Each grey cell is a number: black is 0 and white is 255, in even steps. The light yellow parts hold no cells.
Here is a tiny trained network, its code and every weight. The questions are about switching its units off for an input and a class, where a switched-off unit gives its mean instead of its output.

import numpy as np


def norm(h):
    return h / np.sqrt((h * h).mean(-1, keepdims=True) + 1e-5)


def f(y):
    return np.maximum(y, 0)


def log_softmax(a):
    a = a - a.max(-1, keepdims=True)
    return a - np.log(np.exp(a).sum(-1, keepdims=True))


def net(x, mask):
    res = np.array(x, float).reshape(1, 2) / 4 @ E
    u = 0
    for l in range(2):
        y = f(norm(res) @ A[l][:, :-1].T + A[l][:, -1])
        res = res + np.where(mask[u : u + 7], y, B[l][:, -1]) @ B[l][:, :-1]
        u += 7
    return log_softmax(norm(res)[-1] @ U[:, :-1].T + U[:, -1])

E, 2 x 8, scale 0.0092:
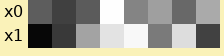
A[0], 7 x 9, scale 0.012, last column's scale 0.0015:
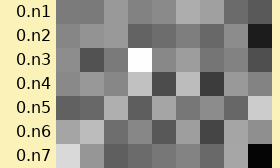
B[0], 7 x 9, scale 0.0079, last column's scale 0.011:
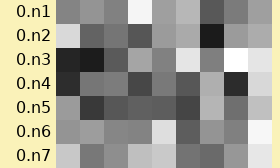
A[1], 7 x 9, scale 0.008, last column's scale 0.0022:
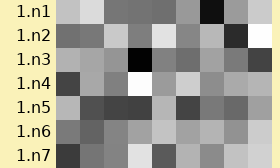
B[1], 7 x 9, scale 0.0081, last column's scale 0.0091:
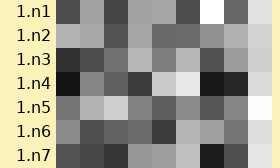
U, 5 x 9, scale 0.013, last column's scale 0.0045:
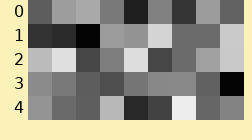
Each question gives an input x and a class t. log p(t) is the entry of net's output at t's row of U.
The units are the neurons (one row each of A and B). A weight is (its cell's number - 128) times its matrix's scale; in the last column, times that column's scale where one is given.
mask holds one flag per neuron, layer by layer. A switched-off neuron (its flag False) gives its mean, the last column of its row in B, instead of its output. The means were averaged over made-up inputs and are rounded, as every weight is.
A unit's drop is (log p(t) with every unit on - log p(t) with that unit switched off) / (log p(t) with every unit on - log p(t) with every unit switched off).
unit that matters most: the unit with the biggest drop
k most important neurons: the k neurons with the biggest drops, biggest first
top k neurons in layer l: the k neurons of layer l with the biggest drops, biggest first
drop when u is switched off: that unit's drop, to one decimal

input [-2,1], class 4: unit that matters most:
0.n3
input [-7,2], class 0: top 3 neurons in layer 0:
(0.n6, 0.n3, 0.n4)
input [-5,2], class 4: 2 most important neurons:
(1.n4, 1.n7)
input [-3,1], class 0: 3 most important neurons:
(0.n3, 1.n1, 1.n5)
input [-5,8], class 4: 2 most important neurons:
(0.n3, 0.n5)
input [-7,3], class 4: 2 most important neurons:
(1.n4, 1.n7)
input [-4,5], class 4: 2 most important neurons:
(0.n3, 0.n5)
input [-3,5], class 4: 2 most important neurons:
(0.n5, 0.n3)
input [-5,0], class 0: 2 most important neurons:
(1.n5, 0.n6)
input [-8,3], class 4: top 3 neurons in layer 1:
(1.n4, 1.n7, 1.n2)
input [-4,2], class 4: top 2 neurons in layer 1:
(1.n4, 1.n7)
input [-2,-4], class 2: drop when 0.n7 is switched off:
0.0
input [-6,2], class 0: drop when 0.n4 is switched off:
0.3
